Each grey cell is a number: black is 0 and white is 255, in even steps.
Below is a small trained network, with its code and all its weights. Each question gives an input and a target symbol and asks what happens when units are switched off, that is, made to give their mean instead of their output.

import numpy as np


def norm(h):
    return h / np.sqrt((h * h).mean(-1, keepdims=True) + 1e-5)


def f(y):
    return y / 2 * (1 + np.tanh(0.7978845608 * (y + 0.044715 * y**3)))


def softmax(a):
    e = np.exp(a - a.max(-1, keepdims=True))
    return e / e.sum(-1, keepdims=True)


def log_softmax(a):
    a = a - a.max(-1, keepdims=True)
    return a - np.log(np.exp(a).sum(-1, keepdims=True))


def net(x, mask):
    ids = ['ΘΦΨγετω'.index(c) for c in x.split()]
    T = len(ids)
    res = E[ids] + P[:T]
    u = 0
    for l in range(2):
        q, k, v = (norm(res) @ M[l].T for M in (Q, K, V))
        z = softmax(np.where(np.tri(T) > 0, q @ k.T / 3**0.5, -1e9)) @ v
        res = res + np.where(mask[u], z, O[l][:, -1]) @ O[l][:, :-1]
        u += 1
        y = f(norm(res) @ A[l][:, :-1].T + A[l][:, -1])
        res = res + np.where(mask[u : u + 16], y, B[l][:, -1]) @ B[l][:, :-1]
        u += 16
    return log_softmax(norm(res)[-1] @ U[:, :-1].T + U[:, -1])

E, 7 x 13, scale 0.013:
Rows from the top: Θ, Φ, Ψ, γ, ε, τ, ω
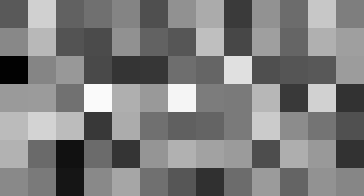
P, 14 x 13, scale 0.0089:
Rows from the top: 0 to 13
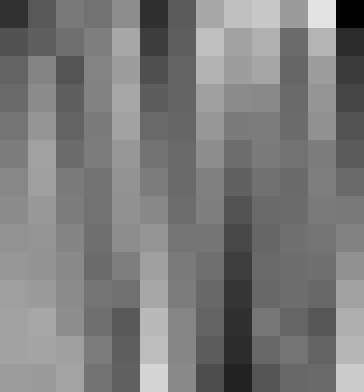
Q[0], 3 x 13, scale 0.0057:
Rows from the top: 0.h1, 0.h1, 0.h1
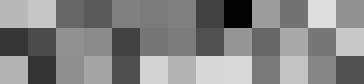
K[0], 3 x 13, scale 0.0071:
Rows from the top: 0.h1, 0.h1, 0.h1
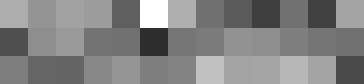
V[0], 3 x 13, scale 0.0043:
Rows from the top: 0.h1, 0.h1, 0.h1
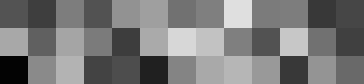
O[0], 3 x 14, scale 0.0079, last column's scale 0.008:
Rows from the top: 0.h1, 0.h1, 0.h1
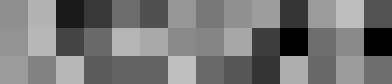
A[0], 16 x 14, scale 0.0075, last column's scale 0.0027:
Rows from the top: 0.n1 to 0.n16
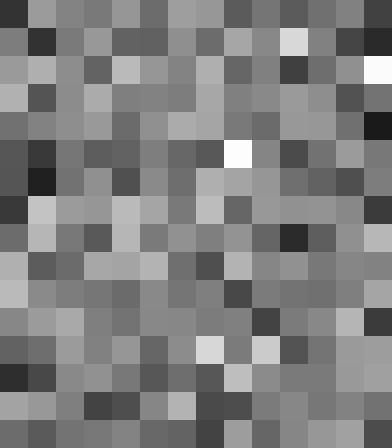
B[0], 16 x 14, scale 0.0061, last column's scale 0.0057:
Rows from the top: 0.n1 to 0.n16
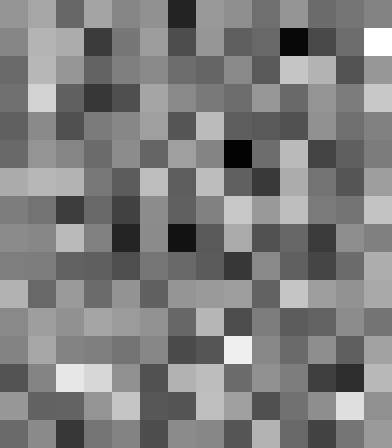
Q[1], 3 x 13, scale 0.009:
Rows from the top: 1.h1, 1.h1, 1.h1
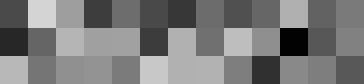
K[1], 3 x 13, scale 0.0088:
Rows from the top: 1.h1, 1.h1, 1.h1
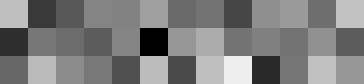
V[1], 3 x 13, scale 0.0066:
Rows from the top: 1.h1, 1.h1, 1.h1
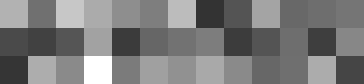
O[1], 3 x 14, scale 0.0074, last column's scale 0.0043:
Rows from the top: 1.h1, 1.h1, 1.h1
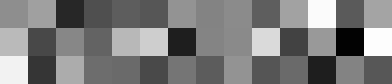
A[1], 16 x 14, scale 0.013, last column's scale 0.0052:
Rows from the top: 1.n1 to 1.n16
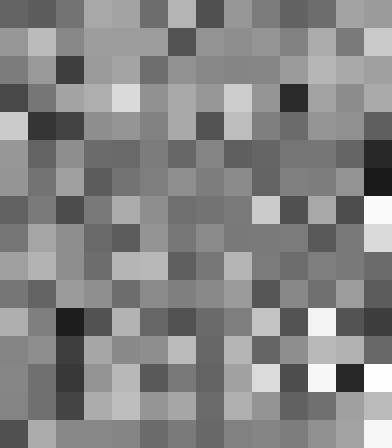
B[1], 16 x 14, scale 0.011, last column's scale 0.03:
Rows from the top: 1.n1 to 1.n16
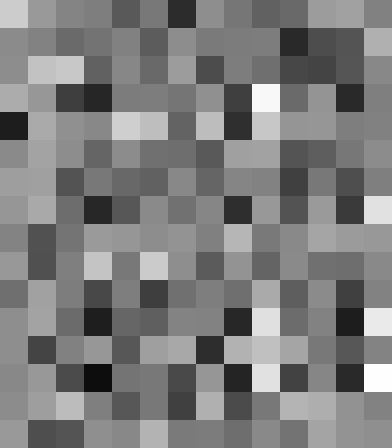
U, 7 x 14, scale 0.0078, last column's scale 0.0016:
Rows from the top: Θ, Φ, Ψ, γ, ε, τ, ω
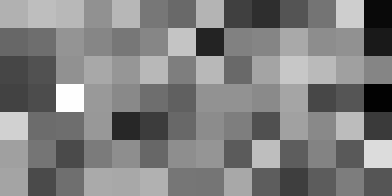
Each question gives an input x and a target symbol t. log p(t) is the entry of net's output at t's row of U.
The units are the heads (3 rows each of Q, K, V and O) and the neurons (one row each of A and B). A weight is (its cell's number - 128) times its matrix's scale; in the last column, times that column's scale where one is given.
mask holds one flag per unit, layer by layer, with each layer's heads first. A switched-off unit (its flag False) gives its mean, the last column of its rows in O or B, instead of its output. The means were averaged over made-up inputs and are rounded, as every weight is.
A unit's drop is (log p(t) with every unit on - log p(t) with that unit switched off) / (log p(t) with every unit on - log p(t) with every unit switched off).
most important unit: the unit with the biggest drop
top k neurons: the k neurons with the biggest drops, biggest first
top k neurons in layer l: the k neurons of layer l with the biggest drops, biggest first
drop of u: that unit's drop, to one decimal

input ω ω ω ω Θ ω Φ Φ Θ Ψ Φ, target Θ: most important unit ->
0.h1
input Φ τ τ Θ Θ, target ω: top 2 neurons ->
1.n12; 1.n14
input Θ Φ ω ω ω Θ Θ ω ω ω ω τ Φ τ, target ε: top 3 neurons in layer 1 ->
1.n14; 1.n12; 1.n8
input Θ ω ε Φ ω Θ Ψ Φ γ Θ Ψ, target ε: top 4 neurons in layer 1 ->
1.n14; 1.n12; 1.n8; 1.n2
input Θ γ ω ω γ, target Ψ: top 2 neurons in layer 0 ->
0.n14; 0.n2
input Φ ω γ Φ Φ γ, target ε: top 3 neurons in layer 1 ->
1.n14; 1.n12; 1.n1
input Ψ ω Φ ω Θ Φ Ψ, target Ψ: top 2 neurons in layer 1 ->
1.n14; 1.n12
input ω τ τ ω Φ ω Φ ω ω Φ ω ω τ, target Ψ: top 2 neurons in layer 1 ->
1.n5; 1.n14
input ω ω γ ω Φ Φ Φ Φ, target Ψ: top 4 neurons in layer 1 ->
1.n14; 1.n12; 1.n8; 1.n16
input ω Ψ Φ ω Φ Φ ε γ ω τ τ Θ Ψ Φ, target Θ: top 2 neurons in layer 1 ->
1.n12; 1.n14
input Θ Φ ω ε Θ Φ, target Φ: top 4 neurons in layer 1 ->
1.n14; 1.n3; 1.n12; 1.n8
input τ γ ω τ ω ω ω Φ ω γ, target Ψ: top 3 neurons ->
1.n5; 0.n2; 1.n14
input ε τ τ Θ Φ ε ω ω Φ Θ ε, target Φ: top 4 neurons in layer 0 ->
0.n14; 0.n2; 0.n16; 0.n11
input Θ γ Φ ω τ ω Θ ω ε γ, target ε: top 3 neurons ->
1.n1; 1.n14; 0.n13
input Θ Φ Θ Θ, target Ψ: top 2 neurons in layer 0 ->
0.n14; 0.n7
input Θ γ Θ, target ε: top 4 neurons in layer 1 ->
1.n14; 1.n12; 1.n8; 1.n2
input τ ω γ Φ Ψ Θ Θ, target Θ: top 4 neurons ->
1.n12; 1.n14; 0.n15; 1.n8
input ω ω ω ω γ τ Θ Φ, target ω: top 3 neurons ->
1.n12; 1.n14; 1.n8
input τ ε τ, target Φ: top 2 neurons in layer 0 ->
0.n2; 0.n14
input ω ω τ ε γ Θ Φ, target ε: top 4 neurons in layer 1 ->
1.n14; 1.n12; 1.n8; 1.n16
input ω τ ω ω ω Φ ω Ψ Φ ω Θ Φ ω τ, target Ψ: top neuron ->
0.n2
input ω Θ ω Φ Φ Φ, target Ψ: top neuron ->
0.n14
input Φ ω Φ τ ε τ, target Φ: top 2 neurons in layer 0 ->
0.n9; 0.n2
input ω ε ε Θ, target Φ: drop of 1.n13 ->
0.2
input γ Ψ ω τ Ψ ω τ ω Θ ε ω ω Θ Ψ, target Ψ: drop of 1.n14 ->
0.7
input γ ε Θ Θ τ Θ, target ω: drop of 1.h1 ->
0.6
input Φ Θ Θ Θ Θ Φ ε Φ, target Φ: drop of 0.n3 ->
0.0
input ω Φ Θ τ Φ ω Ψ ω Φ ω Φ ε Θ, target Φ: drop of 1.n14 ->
0.6
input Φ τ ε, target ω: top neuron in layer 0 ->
0.n9
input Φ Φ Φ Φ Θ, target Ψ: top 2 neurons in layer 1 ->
1.n14; 1.n12
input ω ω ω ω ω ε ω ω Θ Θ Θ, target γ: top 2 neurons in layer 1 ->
1.n14; 1.n8
